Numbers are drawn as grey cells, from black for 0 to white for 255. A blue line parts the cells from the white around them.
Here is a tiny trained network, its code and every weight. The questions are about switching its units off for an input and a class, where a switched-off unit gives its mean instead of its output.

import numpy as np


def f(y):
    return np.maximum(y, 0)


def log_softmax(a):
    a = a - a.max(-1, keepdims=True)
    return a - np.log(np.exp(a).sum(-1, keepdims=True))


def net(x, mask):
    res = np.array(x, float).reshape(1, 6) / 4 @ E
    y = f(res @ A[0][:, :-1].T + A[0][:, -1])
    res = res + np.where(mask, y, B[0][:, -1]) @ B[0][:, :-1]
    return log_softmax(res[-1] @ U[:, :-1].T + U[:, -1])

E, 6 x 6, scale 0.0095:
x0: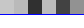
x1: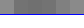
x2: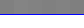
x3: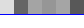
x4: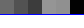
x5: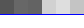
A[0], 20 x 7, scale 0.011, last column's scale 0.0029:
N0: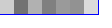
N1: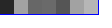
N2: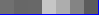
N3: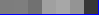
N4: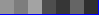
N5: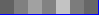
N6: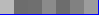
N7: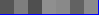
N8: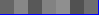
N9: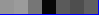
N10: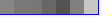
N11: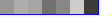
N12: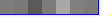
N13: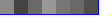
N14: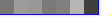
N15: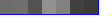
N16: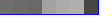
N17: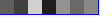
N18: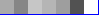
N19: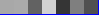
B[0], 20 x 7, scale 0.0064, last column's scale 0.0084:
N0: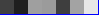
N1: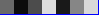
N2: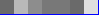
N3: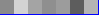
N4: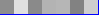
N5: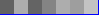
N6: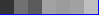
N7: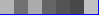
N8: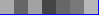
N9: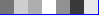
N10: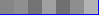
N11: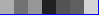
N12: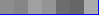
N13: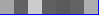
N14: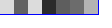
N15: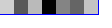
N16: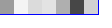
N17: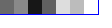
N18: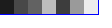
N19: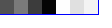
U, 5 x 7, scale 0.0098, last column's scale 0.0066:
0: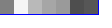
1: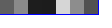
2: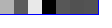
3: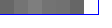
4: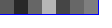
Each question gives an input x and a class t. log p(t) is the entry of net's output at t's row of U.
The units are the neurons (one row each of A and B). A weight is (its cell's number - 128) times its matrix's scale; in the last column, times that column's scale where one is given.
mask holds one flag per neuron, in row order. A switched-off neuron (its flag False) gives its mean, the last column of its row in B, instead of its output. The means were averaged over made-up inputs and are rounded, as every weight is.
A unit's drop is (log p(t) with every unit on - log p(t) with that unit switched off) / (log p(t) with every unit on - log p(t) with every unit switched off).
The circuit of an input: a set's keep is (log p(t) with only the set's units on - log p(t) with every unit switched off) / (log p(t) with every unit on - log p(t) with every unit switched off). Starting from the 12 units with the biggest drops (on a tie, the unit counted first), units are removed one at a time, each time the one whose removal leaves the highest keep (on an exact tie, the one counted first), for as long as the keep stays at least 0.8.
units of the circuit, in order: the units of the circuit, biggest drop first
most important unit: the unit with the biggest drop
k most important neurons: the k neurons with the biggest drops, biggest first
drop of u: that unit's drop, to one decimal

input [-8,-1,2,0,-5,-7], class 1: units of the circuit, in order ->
N17
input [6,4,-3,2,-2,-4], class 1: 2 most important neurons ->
N19, N16
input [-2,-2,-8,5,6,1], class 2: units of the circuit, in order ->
N15, N13
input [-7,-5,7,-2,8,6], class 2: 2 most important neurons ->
N15, N7
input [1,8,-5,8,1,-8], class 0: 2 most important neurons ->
N9, N4
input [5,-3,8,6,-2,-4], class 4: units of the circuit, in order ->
N0, N18
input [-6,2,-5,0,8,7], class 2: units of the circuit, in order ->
N15, N7
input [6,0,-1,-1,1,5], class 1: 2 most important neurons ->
N19, N9
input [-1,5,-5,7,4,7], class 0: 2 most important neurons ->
N16, N1
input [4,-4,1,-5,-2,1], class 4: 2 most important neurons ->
N1, N17
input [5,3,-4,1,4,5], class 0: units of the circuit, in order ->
N16, N1
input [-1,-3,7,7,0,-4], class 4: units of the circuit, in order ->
N18, N0
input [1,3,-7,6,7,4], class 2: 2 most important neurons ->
N15, N13
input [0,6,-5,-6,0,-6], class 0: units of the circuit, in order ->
N9
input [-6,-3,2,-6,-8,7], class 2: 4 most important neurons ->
N14, N11, N9, N4
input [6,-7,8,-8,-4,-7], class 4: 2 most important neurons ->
N1, N16
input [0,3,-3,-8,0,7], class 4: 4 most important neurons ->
N1, N9, N4, N19
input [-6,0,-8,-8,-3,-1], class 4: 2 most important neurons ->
N1, N19
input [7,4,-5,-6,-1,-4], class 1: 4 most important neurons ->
N19, N0, N18, N16
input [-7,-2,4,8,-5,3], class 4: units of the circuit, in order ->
N18
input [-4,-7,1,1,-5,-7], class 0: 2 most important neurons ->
N9, N4
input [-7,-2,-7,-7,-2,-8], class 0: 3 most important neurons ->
N9, N4, N19
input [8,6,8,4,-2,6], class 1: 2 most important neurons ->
N19, N9
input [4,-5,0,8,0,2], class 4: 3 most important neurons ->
N18, N0, N17
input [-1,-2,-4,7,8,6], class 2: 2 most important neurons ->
N15, N13
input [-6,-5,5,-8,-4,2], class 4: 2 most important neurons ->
N1, N19
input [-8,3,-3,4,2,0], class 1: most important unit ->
N17
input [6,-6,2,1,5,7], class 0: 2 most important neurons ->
N16, N17
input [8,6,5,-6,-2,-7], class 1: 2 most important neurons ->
N19, N16
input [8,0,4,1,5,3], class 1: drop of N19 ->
0.9
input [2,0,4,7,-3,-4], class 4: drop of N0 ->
0.3
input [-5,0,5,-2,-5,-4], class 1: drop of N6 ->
-0.1
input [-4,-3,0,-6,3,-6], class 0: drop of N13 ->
0.0
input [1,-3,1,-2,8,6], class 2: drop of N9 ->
0.1
